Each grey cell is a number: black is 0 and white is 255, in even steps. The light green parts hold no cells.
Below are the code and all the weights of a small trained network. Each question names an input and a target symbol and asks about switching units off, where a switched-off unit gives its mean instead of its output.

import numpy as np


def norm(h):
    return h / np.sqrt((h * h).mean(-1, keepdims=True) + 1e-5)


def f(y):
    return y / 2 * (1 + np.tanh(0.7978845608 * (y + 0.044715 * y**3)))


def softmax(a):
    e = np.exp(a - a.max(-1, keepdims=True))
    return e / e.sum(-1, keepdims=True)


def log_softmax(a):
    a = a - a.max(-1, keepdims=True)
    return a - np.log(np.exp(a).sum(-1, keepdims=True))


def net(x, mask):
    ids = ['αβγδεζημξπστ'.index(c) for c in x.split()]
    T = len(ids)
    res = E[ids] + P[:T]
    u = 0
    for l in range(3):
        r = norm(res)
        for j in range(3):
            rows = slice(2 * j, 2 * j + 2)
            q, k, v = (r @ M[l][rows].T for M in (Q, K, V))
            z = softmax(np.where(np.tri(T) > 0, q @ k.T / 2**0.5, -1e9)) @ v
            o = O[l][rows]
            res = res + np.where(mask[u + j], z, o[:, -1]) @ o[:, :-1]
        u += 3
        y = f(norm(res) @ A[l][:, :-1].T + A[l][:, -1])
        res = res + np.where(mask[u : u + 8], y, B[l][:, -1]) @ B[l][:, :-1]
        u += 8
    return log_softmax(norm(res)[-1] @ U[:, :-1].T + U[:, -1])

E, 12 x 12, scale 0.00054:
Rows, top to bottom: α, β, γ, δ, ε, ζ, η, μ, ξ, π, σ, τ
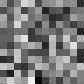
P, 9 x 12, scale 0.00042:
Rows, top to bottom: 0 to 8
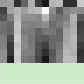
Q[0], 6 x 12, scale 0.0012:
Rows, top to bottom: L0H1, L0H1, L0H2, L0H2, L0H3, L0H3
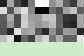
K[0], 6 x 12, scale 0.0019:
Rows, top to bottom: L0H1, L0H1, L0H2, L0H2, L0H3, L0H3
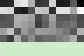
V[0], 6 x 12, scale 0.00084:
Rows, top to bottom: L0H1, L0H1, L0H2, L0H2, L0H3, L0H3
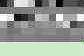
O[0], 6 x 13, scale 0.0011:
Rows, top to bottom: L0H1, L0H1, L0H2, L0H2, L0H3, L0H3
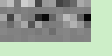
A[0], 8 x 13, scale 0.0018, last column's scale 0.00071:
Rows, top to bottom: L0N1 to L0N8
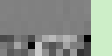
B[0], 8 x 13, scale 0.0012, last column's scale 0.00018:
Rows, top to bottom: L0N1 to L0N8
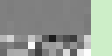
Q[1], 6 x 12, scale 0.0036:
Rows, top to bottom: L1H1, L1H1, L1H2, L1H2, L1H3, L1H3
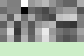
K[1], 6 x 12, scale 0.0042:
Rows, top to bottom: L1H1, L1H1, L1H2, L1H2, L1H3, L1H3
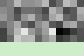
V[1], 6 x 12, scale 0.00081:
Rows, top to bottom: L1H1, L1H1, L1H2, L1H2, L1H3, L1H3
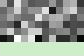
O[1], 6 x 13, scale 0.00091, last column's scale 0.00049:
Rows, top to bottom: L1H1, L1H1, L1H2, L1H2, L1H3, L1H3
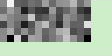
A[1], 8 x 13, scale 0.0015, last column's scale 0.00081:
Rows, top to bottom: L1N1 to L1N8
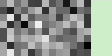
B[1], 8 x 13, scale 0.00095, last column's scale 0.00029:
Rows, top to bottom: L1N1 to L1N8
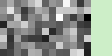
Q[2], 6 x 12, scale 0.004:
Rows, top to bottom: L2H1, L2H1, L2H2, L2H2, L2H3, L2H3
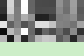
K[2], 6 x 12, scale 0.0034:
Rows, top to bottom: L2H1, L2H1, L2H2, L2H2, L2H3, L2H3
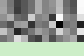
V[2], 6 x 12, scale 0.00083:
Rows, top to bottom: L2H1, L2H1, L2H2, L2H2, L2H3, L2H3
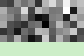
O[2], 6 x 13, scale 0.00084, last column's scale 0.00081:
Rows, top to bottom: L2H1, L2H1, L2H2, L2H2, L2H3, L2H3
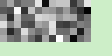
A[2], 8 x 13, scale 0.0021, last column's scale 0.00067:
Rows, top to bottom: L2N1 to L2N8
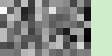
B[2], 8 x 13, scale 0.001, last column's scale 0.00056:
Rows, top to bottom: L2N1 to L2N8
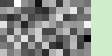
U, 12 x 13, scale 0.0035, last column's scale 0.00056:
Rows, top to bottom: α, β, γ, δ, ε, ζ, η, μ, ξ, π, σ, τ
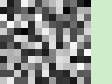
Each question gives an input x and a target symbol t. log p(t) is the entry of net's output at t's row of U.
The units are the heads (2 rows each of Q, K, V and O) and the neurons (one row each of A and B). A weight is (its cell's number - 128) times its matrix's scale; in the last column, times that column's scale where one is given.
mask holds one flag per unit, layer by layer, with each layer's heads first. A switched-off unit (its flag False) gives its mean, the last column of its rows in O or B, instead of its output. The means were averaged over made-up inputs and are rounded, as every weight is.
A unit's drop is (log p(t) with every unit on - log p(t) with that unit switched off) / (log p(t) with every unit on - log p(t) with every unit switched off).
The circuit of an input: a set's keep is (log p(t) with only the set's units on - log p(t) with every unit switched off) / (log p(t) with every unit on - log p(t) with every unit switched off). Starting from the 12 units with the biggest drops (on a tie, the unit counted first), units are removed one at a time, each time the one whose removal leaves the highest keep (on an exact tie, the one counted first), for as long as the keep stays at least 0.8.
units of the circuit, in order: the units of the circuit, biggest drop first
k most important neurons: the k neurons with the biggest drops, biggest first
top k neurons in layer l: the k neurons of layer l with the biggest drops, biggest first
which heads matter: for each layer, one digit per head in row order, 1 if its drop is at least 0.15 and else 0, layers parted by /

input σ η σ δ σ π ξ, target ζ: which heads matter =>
000 / 001 / 100
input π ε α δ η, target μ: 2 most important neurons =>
[L2N2 L1N3]
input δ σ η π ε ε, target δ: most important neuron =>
[L2N6]
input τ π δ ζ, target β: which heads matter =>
000 / 000 / 001
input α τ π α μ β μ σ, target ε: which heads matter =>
010 / 011 / 000
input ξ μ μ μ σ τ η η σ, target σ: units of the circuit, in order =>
[L2N7 L0H2]
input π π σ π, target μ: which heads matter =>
010 / 000 / 010
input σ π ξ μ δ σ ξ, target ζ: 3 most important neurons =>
[L2N1 L1N2 L1N4]
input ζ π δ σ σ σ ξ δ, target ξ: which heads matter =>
010 / 001 / 100
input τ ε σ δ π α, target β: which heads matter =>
100 / 101 / 001
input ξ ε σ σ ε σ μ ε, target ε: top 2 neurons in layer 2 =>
[L2N4 L2N2]
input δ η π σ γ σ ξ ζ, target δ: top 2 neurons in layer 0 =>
[L0N7 L0N6]
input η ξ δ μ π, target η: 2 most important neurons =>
[L1N4 L1N2]
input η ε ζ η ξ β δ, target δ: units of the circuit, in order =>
[L2N6]
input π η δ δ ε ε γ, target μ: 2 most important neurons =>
[L2N2 L0N7]
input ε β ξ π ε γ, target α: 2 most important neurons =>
[L0N7 L1N2]
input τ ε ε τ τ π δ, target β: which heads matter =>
000 / 001 / 001
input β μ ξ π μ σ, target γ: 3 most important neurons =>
[L1N2 L2N5 L0N6]
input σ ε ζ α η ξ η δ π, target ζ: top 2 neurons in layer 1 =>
[L1N4 L1N2]
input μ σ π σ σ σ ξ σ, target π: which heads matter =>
000 / 001 / 000
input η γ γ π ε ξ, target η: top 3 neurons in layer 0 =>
[L0N6 L0N7 L0N8]
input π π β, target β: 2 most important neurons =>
[L2N3 L1N6]
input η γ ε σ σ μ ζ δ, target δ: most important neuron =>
[L2N6]
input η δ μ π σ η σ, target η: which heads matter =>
000 / 001 / 001
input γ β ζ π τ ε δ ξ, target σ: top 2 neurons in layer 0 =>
[L0N8 L0N7]
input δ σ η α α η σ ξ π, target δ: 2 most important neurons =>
[L1N4 L2N6]
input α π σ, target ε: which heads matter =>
000 / 011 / 000
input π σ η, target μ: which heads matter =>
000 / 000 / 010
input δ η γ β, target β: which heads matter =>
000 / 000 / 000
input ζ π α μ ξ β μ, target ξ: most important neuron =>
[L1N1]
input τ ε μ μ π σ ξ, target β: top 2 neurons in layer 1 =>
[L1N4 L1N8]
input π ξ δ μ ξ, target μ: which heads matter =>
010 / 000 / 010
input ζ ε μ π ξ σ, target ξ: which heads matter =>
000 / 001 / 100
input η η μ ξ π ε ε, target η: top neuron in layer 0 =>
[L0N7]
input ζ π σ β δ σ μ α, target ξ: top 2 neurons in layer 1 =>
[L1N4 L1N8]
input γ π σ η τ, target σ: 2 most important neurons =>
[L1N4 L1N8]
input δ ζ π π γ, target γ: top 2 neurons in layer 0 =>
[L0N7 L0N8]
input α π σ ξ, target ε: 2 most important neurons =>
[L2N4 L1N6]
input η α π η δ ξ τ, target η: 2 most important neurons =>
[L1N2 L1N8]
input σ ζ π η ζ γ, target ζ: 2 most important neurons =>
[L2N1 L1N2]
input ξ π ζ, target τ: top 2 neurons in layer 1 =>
[L1N2 L1N8]
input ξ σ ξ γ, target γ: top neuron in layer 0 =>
[L0N6]
